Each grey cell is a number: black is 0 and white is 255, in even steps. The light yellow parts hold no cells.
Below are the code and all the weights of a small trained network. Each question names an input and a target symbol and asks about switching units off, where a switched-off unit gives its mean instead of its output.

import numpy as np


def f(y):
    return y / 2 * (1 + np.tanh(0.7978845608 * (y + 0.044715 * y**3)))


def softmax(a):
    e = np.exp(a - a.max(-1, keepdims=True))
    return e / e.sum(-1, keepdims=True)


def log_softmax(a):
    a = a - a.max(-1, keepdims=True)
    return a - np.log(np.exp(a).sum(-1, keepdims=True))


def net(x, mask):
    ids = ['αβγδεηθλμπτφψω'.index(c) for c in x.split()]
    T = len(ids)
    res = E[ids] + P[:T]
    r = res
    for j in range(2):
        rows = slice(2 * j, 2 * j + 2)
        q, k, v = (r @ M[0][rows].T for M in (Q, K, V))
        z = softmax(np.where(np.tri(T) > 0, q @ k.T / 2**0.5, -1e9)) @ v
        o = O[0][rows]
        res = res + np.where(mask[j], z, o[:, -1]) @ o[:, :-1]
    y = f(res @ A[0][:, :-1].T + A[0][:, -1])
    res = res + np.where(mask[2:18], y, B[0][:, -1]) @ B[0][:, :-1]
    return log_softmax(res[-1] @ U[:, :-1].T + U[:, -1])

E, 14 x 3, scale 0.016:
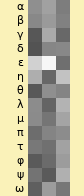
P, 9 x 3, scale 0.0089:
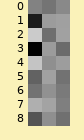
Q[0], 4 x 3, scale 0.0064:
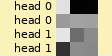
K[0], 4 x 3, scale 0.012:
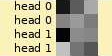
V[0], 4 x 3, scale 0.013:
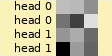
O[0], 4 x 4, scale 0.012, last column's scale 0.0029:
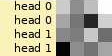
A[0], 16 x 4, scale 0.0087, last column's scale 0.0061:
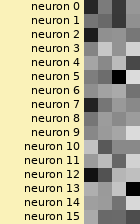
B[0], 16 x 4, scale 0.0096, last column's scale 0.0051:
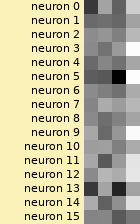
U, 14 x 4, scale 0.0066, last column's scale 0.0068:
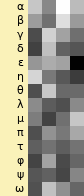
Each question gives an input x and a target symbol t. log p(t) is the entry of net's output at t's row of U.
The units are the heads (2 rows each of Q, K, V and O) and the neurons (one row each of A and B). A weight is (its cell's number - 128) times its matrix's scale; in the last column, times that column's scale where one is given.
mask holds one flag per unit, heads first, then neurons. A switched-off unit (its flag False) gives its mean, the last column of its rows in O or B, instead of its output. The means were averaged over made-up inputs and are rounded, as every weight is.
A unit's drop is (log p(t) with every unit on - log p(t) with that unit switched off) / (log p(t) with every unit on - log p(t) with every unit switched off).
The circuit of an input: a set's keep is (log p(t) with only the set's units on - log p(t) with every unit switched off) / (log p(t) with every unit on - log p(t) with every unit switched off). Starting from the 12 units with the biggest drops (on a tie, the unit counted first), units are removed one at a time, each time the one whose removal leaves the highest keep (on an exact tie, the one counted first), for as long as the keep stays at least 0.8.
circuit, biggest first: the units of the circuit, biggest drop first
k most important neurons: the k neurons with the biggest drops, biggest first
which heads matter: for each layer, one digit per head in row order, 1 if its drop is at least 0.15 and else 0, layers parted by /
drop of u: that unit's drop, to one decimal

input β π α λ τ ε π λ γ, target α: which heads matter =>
10
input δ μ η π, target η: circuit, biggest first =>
head 1; head 0
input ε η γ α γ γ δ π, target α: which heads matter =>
10
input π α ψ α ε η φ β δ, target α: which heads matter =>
00
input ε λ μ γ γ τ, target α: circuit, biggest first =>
neuron 5; head 0
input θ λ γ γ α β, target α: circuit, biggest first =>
head 0; neuron 5; neuron 13
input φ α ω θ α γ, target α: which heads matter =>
11
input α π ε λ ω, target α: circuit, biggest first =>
head 0
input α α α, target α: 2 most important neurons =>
neuron 5; neuron 0
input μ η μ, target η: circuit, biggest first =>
head 0; head 1; neuron 10
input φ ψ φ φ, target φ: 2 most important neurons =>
neuron 0; neuron 5
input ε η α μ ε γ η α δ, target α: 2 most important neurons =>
neuron 5; neuron 9
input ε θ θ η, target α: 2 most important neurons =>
neuron 5; neuron 9
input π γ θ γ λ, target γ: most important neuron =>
neuron 12
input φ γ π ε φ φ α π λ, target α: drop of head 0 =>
0.2
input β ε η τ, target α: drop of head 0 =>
0.1
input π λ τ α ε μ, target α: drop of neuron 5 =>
0.3
